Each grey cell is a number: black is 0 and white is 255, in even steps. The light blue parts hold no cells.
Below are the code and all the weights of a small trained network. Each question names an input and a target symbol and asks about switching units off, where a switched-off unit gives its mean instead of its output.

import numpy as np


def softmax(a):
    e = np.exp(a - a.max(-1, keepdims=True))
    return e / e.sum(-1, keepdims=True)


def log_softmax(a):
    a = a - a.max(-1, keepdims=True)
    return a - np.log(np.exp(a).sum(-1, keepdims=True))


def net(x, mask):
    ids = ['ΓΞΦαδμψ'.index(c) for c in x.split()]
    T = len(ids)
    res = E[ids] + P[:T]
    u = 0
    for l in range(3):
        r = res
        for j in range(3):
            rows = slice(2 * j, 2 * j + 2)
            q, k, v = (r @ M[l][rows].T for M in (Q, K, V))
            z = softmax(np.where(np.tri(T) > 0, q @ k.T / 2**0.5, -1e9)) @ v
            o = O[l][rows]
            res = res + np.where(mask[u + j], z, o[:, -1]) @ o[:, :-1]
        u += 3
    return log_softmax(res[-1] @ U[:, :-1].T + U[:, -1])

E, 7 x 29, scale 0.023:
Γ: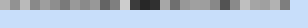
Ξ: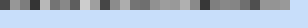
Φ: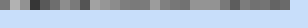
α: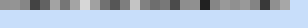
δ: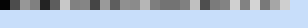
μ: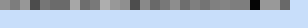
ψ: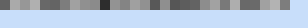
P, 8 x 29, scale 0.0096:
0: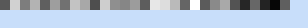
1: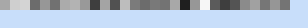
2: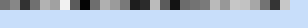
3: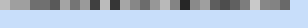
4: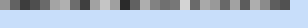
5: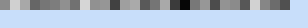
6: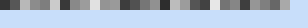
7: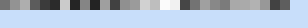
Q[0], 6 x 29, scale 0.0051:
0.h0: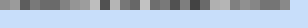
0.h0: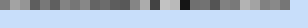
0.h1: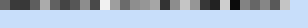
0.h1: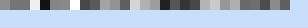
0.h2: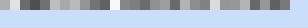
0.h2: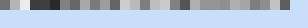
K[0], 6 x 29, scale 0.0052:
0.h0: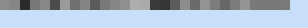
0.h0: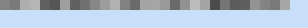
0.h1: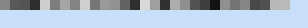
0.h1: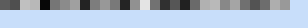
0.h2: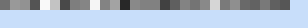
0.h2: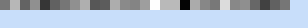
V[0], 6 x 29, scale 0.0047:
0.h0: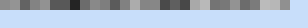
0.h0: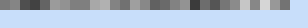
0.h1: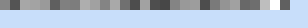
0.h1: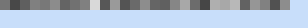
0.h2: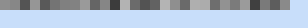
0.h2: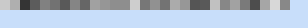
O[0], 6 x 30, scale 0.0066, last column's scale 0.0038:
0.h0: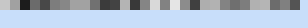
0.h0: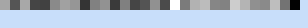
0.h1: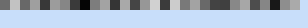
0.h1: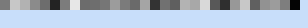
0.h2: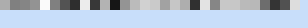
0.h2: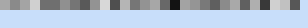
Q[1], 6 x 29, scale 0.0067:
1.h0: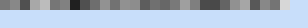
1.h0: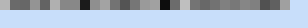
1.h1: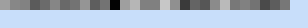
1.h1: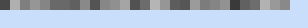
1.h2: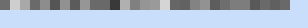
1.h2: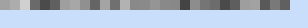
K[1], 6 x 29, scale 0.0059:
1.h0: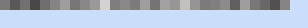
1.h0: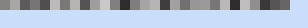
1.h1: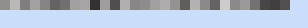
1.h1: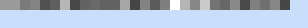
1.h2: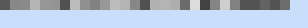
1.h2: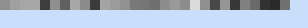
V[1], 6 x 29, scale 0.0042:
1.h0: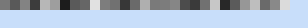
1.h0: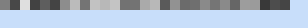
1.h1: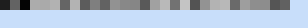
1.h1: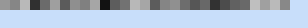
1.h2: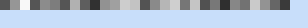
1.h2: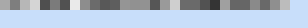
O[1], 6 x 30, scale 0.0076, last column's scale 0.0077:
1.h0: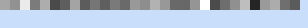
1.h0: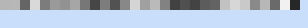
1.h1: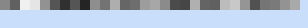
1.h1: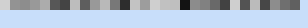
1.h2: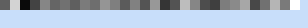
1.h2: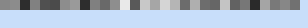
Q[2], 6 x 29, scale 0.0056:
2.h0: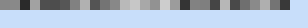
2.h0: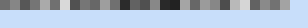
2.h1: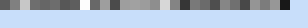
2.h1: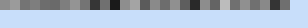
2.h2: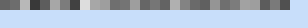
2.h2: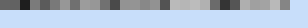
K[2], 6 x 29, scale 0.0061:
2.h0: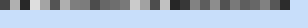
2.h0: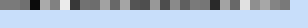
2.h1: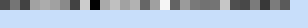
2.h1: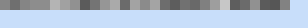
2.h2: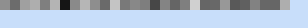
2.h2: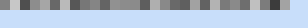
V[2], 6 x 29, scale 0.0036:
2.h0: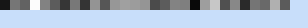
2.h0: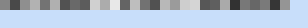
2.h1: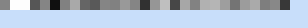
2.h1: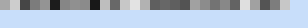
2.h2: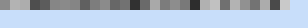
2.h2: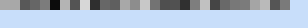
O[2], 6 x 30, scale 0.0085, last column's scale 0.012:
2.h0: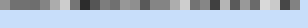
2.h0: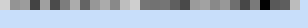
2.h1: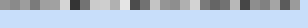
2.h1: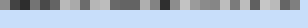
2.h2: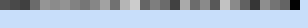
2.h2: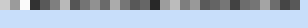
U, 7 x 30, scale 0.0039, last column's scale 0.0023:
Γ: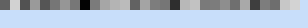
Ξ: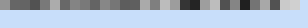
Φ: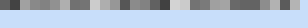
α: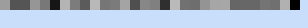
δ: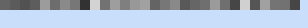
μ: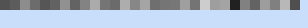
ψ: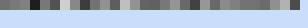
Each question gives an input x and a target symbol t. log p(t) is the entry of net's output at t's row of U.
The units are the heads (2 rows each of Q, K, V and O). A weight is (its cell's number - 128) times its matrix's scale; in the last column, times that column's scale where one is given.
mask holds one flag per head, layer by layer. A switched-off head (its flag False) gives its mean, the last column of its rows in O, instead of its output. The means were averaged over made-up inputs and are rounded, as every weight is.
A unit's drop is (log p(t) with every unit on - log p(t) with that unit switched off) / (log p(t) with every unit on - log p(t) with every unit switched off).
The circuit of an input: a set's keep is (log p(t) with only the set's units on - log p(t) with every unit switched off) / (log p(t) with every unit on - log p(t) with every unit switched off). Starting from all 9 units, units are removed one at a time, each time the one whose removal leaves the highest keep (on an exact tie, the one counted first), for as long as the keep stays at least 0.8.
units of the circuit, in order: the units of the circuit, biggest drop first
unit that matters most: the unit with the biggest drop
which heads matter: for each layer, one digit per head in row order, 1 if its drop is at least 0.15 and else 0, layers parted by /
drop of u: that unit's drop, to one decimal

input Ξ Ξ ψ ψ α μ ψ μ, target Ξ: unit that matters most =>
2.h0
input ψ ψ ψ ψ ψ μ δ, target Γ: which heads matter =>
010 / 100 / 000
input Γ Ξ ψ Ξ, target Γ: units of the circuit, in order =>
(0.h2, 1.h1, 1.h2)
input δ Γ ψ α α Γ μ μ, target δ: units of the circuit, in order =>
(0.h2, 2.h1, 1.h2)
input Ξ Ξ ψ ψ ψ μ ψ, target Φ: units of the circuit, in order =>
(1.h2, 2.h0)
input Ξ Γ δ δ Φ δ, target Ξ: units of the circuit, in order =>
(2.h0, 2.h1)
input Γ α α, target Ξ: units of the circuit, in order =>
(1.h1, 2.h0)
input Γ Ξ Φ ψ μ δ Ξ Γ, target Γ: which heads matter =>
001 / 011 / 000
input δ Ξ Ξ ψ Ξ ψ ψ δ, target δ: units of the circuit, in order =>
(0.h2, 2.h1, 1.h0, 1.h2)
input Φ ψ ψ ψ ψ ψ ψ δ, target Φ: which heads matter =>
001 / 100 / 010
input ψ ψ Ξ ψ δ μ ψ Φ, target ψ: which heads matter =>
100 / 011 / 100
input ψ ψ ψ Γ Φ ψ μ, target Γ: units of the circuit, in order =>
(1.h0, 0.h1)
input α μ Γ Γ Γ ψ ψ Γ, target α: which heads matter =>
110 / 001 / 110
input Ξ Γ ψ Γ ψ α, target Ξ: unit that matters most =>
0.h0
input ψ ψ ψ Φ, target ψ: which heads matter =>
100 / 010 / 100
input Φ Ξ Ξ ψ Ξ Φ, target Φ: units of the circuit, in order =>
(1.h0, 2.h1, 0.h1)
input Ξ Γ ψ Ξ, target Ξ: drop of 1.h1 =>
0.3
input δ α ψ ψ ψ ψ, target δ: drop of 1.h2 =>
0.2
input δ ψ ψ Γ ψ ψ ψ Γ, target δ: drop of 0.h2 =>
0.3
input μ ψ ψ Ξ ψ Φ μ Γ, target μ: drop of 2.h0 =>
0.1
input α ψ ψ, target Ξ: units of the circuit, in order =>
(1.h2)
